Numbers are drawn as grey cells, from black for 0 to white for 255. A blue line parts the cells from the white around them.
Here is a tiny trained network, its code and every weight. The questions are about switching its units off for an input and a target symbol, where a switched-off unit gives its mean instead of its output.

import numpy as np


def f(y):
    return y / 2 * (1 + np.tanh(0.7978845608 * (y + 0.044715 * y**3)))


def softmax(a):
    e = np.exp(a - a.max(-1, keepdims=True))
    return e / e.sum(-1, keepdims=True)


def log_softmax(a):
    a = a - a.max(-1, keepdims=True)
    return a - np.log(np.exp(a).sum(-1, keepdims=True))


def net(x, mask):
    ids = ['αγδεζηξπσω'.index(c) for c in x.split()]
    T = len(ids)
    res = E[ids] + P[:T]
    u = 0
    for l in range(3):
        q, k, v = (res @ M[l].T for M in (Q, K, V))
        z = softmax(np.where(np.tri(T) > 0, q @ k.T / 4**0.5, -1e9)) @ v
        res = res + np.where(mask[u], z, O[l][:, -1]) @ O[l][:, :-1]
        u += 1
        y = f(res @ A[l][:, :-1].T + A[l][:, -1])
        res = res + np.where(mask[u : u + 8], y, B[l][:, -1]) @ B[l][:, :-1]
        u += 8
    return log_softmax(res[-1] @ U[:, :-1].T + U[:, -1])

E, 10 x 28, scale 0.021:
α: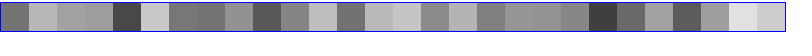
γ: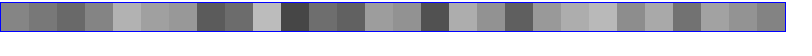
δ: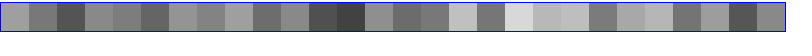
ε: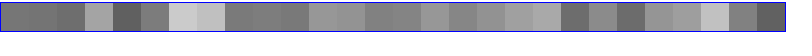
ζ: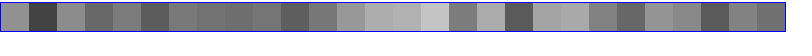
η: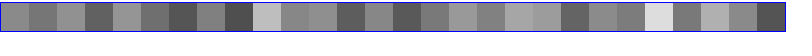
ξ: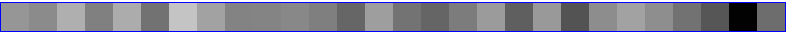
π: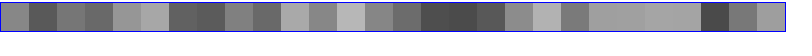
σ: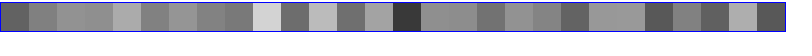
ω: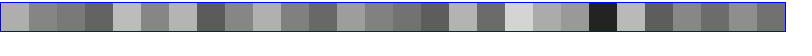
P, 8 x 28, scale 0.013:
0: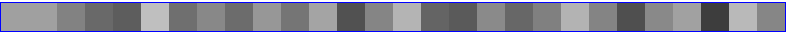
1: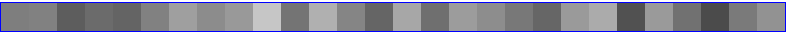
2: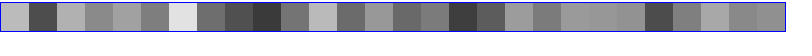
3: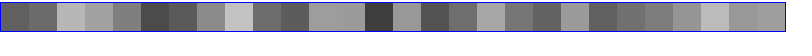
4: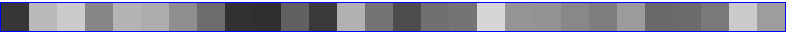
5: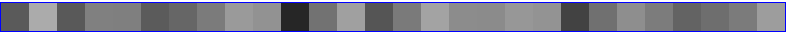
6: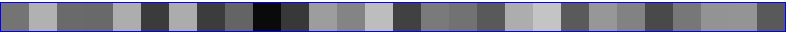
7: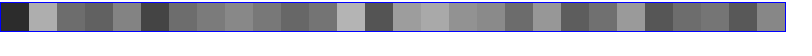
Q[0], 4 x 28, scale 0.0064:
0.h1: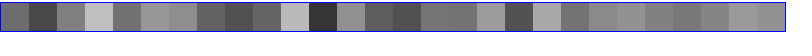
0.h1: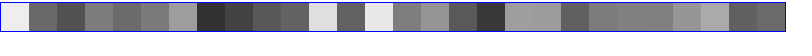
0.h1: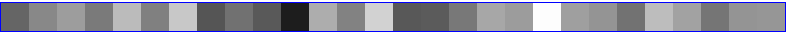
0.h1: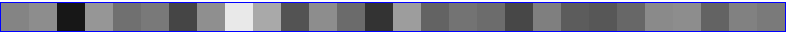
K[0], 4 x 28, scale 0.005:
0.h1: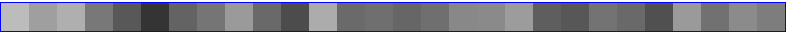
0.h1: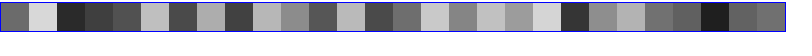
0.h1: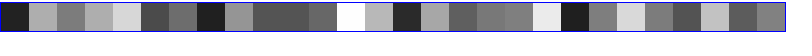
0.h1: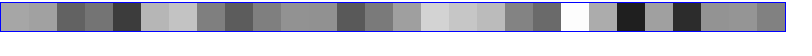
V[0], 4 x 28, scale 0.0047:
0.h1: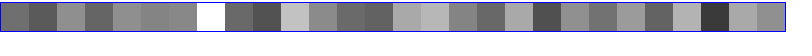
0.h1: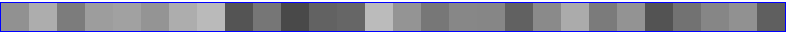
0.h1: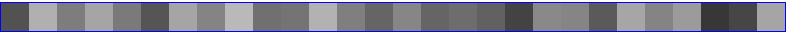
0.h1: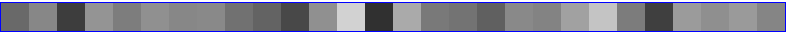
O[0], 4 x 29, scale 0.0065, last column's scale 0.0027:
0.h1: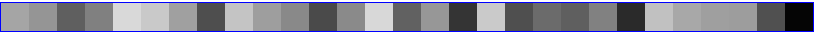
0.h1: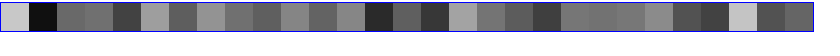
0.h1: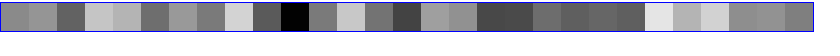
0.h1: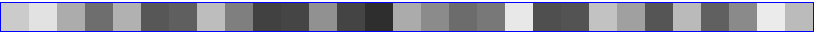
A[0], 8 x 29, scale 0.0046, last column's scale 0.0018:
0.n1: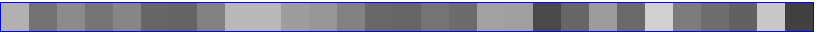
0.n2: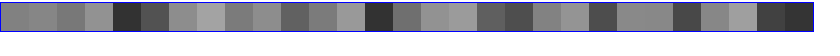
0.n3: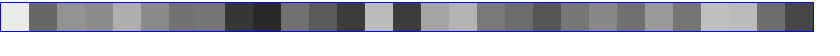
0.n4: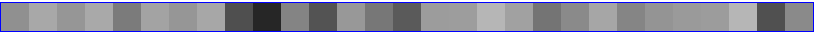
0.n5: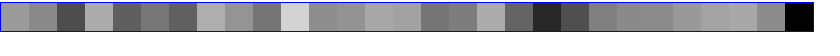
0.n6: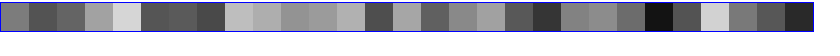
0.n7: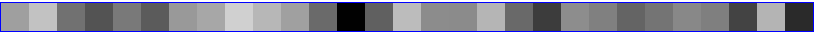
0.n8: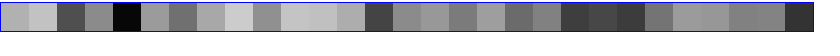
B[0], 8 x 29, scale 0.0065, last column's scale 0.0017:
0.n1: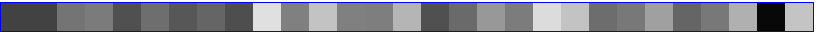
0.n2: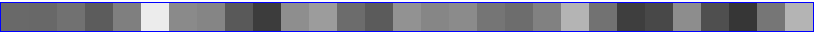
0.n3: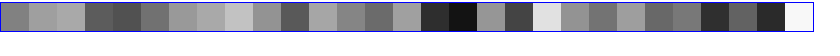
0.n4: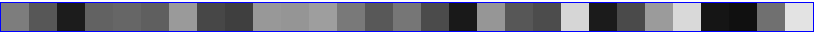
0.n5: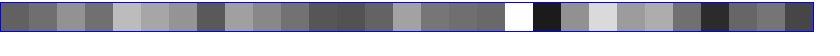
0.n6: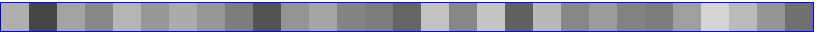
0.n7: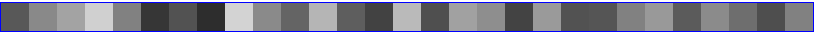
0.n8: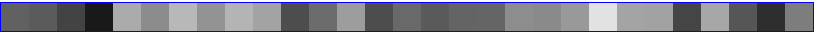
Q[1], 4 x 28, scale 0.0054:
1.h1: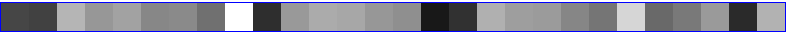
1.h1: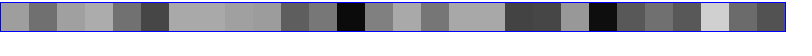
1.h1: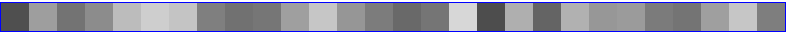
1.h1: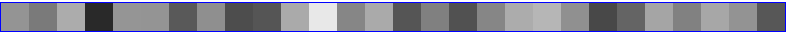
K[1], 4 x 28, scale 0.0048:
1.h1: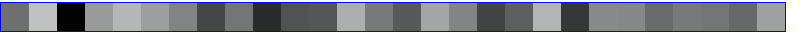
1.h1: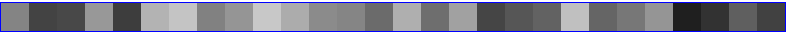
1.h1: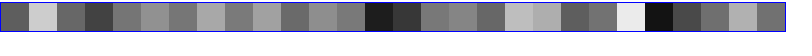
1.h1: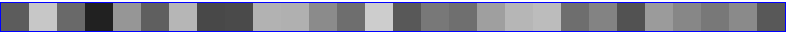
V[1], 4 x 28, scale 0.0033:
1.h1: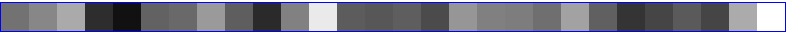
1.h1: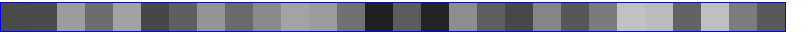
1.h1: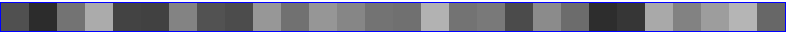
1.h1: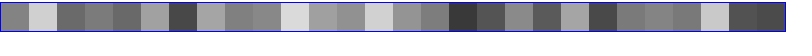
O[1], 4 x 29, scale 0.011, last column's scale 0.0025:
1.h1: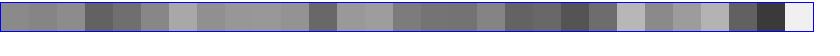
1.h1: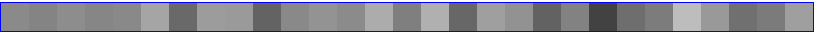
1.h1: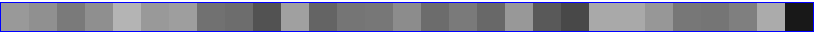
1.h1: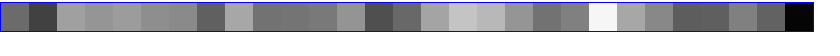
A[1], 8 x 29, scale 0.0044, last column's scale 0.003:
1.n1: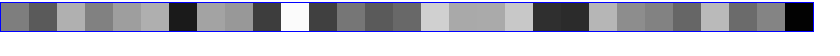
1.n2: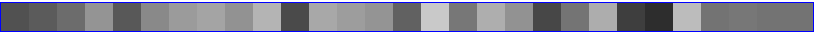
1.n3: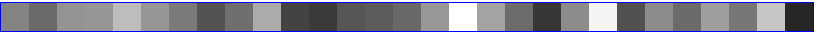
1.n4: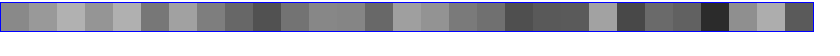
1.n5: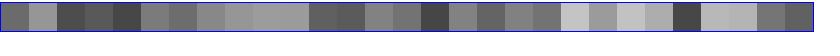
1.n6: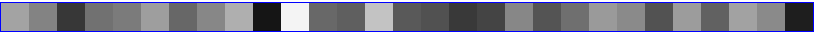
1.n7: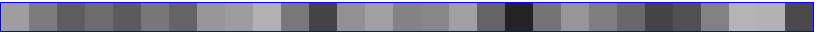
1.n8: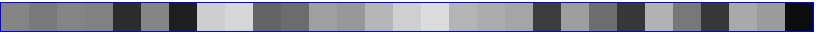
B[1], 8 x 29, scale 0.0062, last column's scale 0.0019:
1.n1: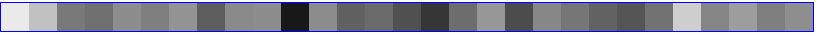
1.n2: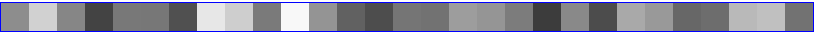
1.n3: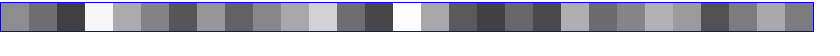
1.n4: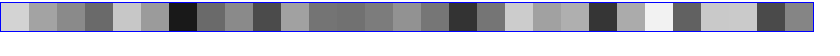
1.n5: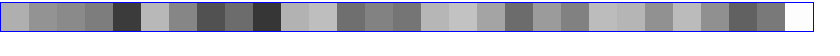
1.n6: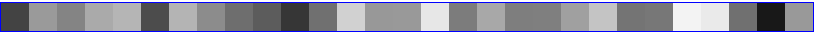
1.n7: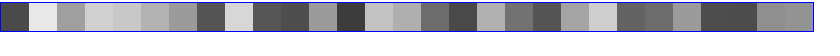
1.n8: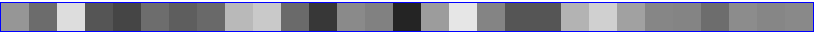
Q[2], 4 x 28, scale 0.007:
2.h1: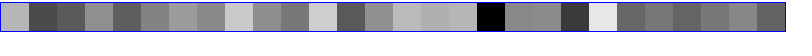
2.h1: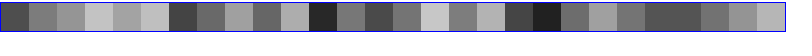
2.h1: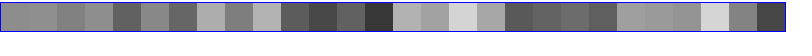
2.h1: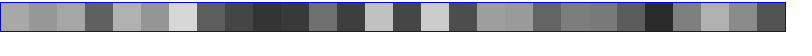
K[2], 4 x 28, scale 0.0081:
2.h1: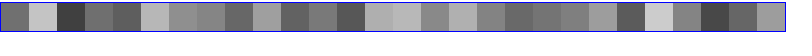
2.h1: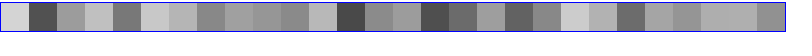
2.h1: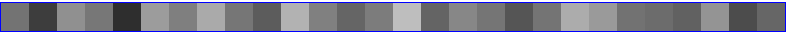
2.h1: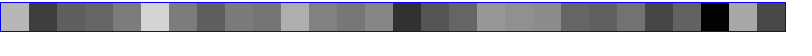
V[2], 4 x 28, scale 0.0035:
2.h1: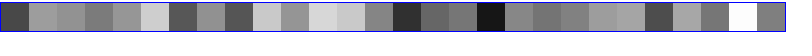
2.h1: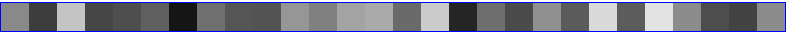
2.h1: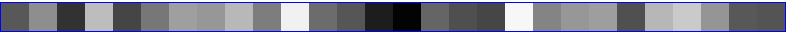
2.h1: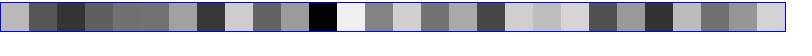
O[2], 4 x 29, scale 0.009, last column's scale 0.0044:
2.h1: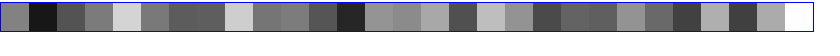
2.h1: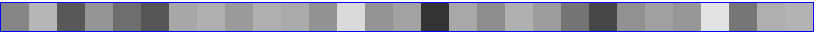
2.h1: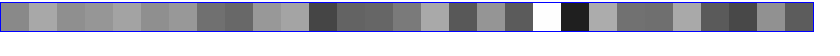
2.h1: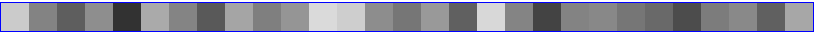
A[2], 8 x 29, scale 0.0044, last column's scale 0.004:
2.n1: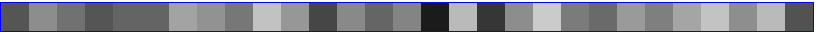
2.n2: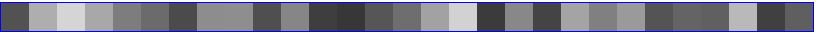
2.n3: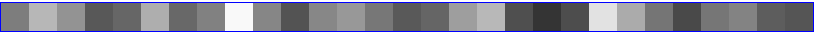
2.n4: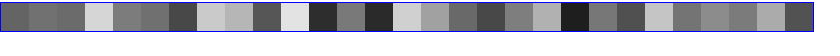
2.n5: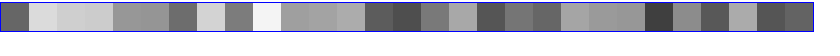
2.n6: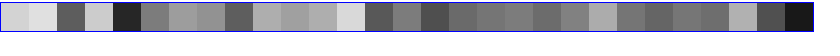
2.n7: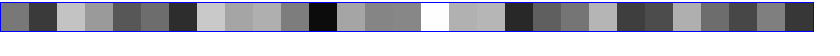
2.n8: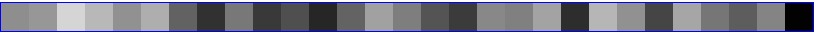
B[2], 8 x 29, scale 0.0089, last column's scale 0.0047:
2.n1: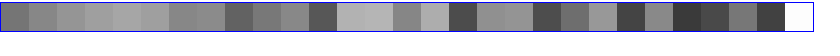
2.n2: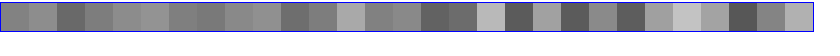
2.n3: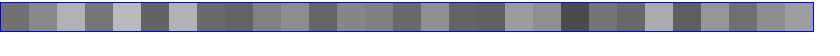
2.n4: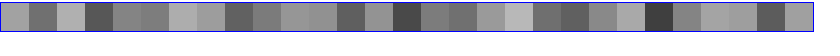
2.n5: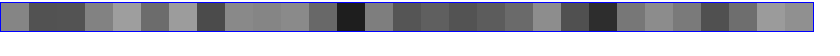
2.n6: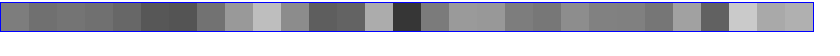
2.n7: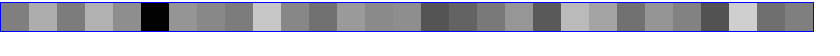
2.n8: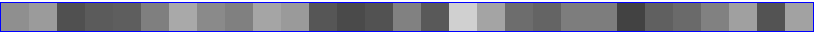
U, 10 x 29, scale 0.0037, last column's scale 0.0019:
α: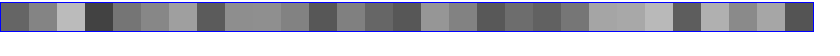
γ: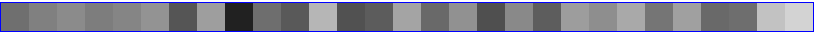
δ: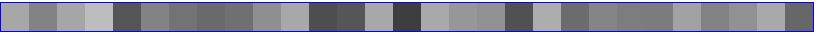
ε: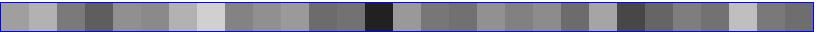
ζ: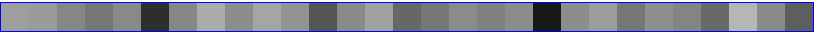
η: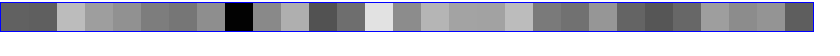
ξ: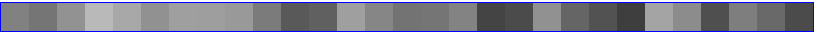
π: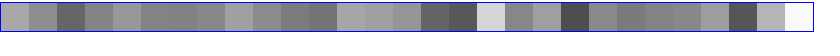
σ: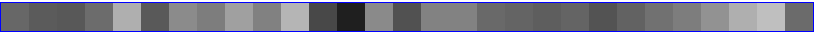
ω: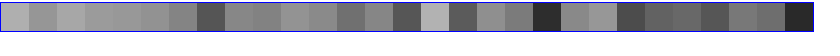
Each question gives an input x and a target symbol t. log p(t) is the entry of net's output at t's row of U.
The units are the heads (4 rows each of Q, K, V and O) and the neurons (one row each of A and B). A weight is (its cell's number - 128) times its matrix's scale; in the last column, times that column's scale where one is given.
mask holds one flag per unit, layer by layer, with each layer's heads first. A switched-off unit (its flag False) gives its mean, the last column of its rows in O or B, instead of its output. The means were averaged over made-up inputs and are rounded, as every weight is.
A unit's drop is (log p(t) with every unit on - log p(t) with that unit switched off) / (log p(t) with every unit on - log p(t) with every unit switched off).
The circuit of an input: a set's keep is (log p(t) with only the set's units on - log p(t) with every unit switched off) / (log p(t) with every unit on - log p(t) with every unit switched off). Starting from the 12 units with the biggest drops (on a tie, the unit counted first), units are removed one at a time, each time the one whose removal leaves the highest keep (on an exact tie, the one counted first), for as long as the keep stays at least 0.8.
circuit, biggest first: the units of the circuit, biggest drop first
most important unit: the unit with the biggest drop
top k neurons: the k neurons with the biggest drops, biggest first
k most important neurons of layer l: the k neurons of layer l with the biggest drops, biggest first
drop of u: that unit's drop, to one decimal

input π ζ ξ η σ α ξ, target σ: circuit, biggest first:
2.h1
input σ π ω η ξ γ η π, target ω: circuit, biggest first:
0.h1, 2.h1
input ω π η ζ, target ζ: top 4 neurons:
1.n8, 2.n7, 0.n4, 0.n6
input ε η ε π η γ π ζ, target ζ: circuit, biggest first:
2.n7, 1.n8
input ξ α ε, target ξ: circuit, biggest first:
0.h1, 2.h1
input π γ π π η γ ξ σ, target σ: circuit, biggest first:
2.n5, 1.n2
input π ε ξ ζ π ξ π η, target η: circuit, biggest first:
2.h1, 2.n1
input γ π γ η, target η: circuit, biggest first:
2.h1, 2.n1, 2.n4
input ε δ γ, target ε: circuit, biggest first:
2.h1, 2.n8, 0.n3
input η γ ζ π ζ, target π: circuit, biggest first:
2.h1, 0.h1
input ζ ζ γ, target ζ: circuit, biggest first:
2.h1, 2.n6
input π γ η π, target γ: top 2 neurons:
0.n3, 0.n4
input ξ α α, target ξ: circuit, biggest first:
2.h1, 0.h1
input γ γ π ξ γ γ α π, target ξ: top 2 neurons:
2.n1, 2.n5
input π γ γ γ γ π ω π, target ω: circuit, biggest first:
2.h1
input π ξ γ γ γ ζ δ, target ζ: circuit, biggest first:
2.h1, 2.n6
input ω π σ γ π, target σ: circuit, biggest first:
2.h1, 2.n8
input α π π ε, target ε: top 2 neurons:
1.n2, 0.n8
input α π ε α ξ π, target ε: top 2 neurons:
2.n8, 0.n4
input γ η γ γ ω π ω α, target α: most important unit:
1.n8
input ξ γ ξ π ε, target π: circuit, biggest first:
0.n4, 2.h1
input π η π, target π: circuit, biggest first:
2.h1, 0.h1
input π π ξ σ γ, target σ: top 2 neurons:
2.n8, 1.n2
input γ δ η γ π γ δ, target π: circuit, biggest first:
2.h1, 0.n3
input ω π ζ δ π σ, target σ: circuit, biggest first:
1.n2, 2.n5
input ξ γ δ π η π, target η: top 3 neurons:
2.n1, 2.n4, 0.n4
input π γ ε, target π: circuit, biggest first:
2.h1
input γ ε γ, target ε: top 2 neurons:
2.n8, 0.n3
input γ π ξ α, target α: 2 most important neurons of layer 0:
0.n8, 0.n5
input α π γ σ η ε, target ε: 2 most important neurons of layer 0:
0.n8, 0.n2
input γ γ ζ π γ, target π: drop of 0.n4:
0.1
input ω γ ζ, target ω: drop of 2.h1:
1.2
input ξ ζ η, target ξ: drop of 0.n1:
0.0
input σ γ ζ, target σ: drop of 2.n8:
0.1
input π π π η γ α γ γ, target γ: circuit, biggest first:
0.h1
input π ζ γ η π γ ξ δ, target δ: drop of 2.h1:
1.0
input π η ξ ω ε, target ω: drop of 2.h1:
0.8
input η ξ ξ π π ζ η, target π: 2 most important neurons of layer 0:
0.n3, 0.n4
